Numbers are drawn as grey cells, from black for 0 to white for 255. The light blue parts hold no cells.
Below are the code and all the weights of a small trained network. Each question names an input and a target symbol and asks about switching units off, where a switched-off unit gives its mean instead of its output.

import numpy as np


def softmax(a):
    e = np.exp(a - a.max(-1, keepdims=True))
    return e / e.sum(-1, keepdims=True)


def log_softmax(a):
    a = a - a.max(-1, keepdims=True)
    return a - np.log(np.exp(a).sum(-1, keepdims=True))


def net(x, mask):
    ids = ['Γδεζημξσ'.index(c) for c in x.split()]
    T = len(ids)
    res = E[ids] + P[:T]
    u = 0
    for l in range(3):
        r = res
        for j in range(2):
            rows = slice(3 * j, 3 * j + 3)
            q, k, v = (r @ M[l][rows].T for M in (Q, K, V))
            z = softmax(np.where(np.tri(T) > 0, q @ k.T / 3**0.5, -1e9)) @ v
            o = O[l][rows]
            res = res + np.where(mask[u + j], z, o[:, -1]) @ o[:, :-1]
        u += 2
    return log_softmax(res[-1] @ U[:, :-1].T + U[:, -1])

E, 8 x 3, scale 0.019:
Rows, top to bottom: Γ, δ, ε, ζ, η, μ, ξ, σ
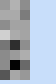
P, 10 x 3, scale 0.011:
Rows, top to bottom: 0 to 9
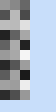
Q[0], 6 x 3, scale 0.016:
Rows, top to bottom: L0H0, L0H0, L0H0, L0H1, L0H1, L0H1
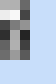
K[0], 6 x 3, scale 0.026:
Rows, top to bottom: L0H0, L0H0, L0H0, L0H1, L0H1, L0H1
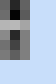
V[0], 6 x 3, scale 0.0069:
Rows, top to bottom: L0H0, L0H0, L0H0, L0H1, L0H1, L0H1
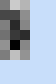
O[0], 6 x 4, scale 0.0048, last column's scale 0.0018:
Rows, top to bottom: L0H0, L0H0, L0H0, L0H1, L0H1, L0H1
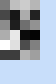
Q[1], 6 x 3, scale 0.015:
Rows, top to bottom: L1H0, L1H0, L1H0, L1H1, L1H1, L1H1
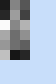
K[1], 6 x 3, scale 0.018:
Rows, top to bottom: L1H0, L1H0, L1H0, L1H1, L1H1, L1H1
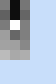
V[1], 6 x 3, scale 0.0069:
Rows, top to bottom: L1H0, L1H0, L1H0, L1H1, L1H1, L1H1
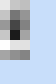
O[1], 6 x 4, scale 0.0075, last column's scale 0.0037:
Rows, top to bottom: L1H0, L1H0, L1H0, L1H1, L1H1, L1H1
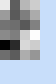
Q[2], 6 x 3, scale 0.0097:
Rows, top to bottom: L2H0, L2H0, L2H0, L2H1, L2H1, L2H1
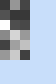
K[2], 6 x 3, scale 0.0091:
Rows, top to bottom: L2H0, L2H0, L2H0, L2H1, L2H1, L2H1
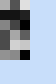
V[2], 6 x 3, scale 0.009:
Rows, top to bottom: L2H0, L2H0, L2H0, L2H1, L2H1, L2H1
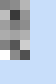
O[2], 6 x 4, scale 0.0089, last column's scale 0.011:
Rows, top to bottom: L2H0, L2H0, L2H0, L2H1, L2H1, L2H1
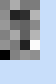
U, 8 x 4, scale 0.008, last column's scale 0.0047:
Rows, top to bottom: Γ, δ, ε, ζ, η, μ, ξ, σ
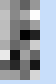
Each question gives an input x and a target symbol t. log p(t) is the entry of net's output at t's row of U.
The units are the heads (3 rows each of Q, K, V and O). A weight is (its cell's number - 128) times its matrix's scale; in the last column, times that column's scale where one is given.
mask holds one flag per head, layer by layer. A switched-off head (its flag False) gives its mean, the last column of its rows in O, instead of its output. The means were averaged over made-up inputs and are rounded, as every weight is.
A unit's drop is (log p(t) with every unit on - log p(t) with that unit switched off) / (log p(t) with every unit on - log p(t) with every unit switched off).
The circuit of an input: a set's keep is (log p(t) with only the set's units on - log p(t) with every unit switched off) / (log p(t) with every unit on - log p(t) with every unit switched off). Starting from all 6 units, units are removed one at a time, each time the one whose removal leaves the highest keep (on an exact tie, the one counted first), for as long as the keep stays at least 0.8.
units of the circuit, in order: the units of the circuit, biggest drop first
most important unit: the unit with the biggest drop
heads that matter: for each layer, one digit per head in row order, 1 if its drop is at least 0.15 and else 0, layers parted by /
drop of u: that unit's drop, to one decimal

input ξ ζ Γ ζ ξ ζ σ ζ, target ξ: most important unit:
L2H1
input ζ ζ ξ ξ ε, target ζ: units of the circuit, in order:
[L0H0 L1H1 L2H1 L0H1]
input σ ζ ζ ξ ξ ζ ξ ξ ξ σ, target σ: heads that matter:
01 / 01 / 01
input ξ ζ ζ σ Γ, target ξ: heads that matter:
10 / 01 / 01
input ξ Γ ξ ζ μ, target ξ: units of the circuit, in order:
[L2H1 L0H0 L0H1 L1H1]
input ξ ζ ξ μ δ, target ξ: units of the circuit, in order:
[L2H1 L1H1 L0H0]
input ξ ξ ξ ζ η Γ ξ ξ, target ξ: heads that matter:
10 / 01 / 11
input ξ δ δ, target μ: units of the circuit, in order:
[L0H1 L1H0]
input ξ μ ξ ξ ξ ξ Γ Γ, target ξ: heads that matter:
11 / 01 / 01
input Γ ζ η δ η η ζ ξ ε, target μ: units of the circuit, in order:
[L0H0 L0H1 L2H1]
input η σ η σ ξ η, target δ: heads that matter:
10 / 11 / 10
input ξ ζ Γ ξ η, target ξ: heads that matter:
11 / 01 / 11
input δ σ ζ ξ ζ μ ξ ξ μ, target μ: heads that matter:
00 / 00 / 01
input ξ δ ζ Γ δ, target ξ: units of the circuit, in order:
[L1H1 L0H0]
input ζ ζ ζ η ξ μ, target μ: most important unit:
L1H0
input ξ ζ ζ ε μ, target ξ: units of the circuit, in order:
[L0H0 L1H1]
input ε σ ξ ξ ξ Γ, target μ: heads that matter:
11 / 00 / 01
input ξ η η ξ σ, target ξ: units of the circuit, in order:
[L2H1 L0H0 L1H1]
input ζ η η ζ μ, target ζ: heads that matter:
10 / 11 / 11
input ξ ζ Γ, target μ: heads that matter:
11 / 00 / 10
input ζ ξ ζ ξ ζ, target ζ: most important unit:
L0H1
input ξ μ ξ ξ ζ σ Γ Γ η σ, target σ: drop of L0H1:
0.4
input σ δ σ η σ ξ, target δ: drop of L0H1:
0.2
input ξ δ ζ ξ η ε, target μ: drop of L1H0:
0.2
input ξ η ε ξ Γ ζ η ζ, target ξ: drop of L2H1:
1.0
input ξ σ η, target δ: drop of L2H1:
-0.2
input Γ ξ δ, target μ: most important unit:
L0H0
